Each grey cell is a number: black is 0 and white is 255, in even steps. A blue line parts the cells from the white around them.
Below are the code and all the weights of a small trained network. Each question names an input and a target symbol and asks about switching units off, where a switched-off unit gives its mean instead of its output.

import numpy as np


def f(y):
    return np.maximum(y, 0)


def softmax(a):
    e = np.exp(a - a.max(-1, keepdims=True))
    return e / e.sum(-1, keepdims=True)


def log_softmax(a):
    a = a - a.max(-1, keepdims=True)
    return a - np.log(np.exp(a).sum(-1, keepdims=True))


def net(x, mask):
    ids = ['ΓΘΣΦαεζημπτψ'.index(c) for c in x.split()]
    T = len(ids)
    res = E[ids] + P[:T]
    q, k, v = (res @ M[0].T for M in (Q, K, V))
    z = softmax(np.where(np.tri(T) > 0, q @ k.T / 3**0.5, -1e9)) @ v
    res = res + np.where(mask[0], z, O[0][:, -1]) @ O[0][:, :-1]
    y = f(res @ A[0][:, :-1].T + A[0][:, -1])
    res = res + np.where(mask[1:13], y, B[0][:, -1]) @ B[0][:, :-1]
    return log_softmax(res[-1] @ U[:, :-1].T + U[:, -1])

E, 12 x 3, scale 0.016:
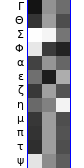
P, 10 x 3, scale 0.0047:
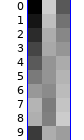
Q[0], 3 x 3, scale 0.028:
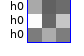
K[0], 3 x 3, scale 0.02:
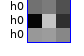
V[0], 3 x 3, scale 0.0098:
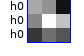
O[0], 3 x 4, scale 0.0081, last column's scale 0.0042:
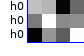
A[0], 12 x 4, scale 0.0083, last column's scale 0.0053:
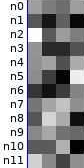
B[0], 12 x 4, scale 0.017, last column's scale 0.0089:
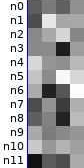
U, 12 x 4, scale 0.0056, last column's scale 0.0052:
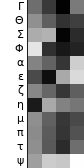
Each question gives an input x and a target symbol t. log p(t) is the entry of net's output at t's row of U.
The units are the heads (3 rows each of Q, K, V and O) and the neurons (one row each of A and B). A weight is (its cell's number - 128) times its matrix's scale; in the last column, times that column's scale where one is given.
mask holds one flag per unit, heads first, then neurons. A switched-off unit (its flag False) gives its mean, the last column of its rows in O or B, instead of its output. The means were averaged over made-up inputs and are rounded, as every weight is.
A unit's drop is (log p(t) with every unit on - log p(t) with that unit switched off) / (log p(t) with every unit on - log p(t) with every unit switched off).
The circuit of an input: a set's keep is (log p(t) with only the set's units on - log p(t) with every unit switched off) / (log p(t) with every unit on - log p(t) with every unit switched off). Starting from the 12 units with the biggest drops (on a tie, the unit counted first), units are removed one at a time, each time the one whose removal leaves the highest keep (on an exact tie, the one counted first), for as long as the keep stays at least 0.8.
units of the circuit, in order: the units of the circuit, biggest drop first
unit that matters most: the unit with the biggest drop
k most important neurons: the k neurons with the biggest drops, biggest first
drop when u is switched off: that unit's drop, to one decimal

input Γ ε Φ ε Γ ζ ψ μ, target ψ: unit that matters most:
n6
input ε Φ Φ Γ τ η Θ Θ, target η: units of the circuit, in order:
(h0; n6; n7)
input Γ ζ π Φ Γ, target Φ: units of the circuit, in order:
(h0; n6)
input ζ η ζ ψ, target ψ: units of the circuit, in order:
(n6; n8)
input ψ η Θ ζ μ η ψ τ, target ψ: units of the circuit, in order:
(n6; h0)
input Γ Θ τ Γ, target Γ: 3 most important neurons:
(n5; n8; n6)
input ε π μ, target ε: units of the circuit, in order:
(h0; n8)
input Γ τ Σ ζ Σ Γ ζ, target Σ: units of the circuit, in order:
(h0; n5)
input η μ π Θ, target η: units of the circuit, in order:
(h0; n6)
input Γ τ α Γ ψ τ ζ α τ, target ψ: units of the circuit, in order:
(h0; n6; n5)
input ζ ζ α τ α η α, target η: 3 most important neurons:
(n6; n7; n4)
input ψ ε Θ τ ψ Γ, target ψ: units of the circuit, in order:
(h0; n6; n8)
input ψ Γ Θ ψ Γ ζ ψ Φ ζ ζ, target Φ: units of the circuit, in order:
(h0; n5; n3)
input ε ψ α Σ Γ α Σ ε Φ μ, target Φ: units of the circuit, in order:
(h0; n6)
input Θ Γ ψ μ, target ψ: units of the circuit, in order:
(h0; n6; n5)
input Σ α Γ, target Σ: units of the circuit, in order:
(h0; n8)
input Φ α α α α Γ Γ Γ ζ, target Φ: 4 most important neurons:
(n5; n3; n6; n4)
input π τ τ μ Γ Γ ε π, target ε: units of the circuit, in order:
(h0)
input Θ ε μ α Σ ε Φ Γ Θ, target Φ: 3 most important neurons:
(n3; n5; n6)
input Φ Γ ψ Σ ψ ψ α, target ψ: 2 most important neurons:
(n6; n8)
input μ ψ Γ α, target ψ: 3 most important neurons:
(n6; n5; n8)
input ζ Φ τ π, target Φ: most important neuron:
(n5)
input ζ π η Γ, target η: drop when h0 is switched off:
1.4
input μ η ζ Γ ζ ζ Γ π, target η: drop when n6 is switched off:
0.6
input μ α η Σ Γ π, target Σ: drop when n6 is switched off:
0.2
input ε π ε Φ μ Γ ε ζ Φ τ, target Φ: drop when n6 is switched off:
0.2
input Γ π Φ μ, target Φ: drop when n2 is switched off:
0.0
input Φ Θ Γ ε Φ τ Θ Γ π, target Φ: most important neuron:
(n3)
